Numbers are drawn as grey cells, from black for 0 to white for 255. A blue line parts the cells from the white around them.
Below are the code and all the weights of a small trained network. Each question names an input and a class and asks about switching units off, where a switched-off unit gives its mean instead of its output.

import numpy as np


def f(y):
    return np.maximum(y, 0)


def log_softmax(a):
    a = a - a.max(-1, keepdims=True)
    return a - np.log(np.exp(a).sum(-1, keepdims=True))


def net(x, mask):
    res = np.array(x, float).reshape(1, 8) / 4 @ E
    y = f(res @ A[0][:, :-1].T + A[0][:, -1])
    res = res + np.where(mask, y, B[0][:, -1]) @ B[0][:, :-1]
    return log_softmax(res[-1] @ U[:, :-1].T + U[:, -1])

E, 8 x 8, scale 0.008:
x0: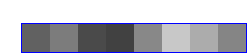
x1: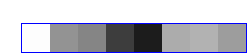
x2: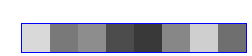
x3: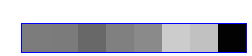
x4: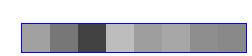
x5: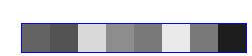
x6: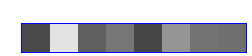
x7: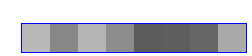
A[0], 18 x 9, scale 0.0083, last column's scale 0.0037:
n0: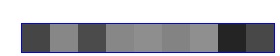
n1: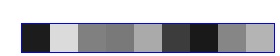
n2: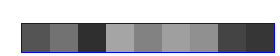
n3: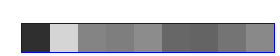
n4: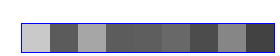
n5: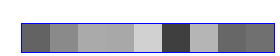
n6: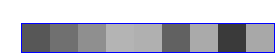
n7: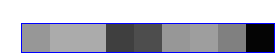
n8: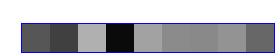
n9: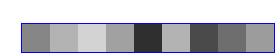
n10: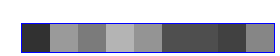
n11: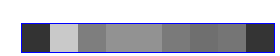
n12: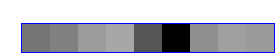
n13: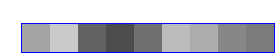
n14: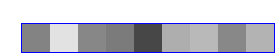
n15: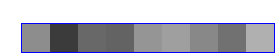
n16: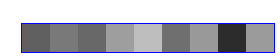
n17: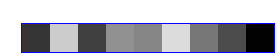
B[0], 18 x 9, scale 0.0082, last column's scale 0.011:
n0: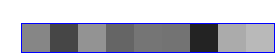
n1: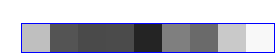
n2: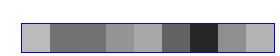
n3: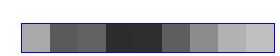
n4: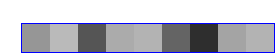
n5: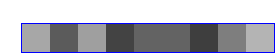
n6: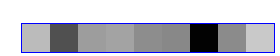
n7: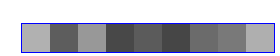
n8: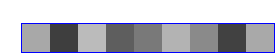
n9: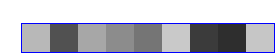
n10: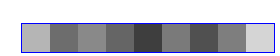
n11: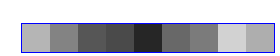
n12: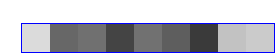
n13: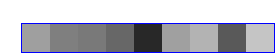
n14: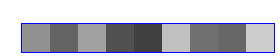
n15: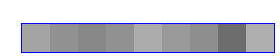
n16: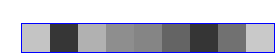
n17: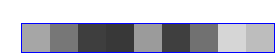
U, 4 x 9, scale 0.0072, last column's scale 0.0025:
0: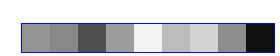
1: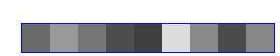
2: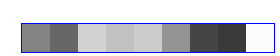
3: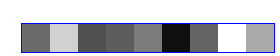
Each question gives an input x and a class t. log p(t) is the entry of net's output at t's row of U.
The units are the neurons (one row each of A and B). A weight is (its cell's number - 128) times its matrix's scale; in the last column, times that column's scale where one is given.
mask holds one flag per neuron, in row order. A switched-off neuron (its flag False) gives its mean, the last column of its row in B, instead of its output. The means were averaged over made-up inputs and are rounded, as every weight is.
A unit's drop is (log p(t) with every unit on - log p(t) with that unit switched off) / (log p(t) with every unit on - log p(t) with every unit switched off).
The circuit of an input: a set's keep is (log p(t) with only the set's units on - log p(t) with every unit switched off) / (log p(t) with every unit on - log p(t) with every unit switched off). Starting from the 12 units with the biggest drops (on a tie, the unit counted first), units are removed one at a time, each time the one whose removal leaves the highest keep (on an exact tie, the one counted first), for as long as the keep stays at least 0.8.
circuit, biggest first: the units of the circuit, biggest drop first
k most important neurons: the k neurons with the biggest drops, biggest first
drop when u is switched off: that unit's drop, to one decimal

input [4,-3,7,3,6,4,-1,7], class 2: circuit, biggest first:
(n1)
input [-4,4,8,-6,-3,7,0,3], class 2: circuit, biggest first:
(n4, n9)
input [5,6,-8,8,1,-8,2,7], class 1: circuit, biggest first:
(n13, n14)
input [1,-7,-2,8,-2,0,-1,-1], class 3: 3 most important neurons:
(n17, n11, n9)
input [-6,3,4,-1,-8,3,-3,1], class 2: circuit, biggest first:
(n9, n1)
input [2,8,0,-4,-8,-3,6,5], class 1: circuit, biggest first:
(n14, n9)
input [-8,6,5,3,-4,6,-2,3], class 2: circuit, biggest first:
(n4, n1)
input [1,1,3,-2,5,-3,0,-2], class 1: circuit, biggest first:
(n17, n4)
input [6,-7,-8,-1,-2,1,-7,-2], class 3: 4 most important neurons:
(n1, n11, n9, n3)
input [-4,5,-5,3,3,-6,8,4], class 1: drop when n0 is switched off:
0.1
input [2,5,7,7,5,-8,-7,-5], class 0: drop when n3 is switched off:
0.3
